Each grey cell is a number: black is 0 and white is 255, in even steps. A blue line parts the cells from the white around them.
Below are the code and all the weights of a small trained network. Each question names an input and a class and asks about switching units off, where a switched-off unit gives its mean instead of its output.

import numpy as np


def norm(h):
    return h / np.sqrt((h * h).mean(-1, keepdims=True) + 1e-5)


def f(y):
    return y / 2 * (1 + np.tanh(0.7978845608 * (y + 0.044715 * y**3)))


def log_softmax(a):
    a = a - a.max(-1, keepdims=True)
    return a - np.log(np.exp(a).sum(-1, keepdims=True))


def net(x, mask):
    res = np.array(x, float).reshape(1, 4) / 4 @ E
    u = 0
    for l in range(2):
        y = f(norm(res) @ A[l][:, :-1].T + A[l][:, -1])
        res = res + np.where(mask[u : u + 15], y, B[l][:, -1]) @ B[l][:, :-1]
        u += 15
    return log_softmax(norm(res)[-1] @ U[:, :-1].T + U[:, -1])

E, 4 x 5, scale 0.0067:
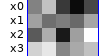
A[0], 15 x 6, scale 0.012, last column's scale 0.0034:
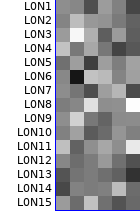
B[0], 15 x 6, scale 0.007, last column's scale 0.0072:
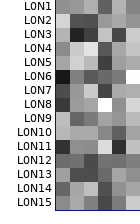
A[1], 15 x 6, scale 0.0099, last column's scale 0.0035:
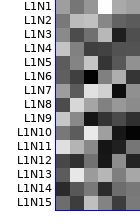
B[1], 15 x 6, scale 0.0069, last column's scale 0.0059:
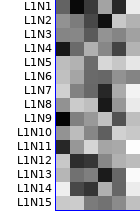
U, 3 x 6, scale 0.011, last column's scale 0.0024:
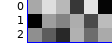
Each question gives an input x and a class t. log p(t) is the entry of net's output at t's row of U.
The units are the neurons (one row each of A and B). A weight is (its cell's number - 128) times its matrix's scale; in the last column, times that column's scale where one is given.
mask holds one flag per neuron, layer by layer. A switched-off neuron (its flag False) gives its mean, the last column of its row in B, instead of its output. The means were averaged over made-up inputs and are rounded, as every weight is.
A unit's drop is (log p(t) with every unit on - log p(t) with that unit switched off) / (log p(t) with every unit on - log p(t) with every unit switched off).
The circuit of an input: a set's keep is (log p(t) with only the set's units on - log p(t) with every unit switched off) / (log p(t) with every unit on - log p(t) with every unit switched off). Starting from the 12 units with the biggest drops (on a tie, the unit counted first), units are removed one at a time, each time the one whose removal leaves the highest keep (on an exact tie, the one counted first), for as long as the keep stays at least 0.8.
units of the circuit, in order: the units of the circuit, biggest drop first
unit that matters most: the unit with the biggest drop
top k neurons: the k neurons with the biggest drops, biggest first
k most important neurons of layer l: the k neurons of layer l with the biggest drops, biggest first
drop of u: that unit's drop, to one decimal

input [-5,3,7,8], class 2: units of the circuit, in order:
L1N1
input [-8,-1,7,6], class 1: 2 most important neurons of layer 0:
L0N4, L0N11
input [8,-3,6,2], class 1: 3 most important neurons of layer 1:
L1N9, L1N4, L1N7
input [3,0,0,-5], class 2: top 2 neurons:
L1N12, L1N14
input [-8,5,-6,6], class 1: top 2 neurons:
L0N8, L0N11
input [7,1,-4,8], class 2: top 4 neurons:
L0N3, L0N9, L0N6, L0N2
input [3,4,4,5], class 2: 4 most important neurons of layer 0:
L0N3, L0N9, L0N4, L0N15
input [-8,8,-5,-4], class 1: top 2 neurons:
L0N6, L0N8
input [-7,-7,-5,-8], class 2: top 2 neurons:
L1N14, L1N11
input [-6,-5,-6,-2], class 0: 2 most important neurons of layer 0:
L0N4, L0N15
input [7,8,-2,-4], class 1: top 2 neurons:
L1N11, L0N6
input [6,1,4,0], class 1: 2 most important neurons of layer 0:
L0N4, L0N8
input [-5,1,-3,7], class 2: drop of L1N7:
0.2
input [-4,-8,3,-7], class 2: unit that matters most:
L1N14
